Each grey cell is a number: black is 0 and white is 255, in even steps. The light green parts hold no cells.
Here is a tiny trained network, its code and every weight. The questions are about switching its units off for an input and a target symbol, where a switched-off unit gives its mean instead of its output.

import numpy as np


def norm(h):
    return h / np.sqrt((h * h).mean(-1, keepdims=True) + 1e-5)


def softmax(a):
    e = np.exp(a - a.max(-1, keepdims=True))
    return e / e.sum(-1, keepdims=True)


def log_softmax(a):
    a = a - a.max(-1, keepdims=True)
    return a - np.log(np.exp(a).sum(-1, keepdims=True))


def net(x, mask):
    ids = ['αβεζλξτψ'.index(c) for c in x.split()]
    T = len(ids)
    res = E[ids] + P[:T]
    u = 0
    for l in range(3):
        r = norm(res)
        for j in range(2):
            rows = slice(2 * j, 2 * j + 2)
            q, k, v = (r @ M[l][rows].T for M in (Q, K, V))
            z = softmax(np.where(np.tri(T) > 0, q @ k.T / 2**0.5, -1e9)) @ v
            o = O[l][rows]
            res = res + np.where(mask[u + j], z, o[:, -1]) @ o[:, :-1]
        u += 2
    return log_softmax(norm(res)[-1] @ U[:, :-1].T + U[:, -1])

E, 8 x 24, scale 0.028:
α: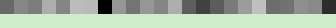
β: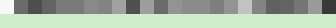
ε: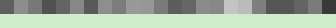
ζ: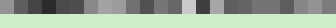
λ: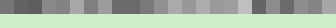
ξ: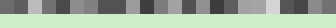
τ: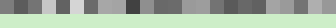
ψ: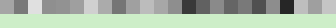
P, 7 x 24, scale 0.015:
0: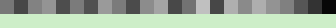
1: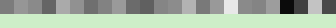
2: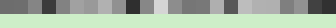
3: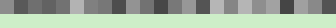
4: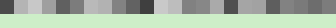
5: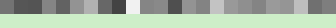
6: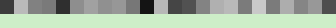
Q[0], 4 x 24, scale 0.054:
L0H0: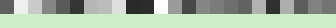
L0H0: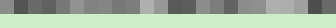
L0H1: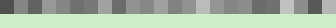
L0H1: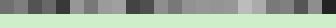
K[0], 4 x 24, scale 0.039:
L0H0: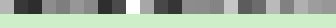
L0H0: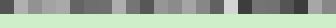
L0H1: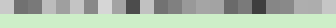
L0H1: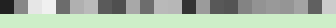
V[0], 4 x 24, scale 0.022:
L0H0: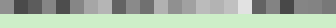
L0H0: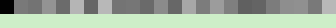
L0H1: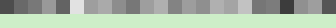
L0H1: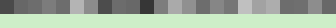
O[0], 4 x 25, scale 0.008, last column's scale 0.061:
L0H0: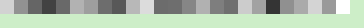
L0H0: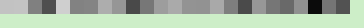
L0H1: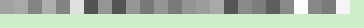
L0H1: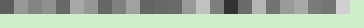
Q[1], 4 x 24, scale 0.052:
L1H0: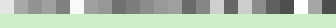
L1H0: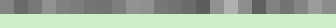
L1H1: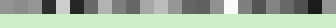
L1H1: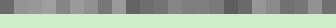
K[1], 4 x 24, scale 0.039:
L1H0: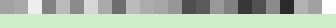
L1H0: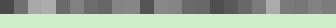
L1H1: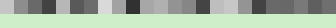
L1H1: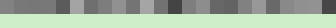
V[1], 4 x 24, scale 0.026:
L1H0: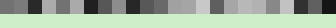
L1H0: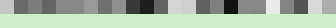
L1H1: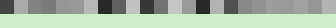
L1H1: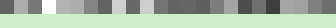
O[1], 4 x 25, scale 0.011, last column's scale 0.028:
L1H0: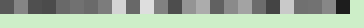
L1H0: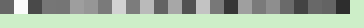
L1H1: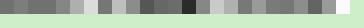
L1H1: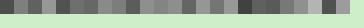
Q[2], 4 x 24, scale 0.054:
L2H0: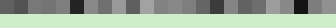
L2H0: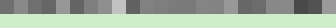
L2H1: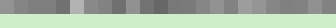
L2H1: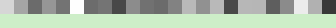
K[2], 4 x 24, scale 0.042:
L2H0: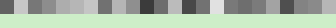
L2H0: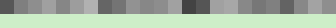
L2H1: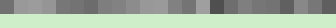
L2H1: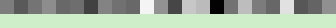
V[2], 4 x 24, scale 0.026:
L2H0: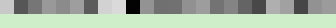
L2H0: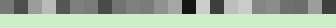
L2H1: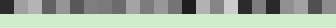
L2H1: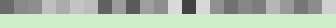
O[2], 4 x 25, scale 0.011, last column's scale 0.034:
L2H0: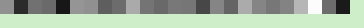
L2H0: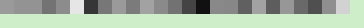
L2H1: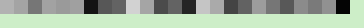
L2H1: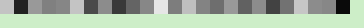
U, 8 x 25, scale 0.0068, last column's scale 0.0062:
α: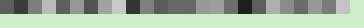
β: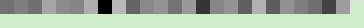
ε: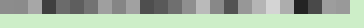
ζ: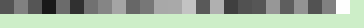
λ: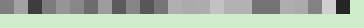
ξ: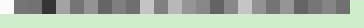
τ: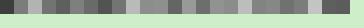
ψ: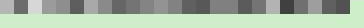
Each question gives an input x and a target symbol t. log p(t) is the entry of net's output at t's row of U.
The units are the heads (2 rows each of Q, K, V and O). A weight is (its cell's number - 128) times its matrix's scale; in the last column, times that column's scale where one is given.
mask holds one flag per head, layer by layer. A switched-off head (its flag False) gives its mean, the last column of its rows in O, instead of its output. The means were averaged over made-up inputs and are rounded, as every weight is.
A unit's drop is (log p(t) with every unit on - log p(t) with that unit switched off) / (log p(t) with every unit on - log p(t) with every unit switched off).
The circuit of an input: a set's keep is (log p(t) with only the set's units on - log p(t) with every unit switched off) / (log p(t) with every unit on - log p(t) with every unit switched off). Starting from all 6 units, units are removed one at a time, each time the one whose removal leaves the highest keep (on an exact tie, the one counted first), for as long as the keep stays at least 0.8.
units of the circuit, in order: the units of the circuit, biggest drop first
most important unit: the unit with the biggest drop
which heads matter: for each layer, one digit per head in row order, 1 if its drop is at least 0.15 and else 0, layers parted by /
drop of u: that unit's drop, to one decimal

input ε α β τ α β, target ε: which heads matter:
00 / 11 / 01
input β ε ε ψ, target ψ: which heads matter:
00 / 10 / 00
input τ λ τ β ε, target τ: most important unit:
L0H0
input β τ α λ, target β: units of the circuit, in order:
[L0H0 L2H0 L0H1]
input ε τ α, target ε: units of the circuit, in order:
[L2H1 L1H0 L2H0]
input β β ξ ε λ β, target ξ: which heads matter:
10 / 00 / 00
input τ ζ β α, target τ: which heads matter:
10 / 00 / 10
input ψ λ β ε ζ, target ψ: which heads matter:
01 / 10 / 00
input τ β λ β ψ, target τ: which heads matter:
10 / 00 / 10
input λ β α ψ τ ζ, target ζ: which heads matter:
10 / 00 / 00
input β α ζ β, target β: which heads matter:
11 / 01 / 10
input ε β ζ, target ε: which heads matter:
00 / 11 / 11
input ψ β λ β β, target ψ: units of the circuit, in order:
[L1H0 L0H1]
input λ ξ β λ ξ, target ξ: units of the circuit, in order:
[L0H0]
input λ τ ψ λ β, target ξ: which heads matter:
11 / 00 / 00
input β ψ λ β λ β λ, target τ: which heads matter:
10 / 10 / 00
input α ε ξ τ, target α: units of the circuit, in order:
[L0H0 L1H1]
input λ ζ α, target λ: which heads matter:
10 / 00 / 11
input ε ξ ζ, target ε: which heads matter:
00 / 00 / 01
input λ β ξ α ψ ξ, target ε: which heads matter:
01 / 01 / 10
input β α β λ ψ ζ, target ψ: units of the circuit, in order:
[L1H0]
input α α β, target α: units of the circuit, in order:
[L0H0 L1H1]
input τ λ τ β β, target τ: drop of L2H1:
0.0
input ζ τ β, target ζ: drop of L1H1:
0.4
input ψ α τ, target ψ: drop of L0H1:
0.4
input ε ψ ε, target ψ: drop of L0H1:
0.3
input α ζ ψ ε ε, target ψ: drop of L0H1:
0.2
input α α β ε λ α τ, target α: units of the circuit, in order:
[L0H0]
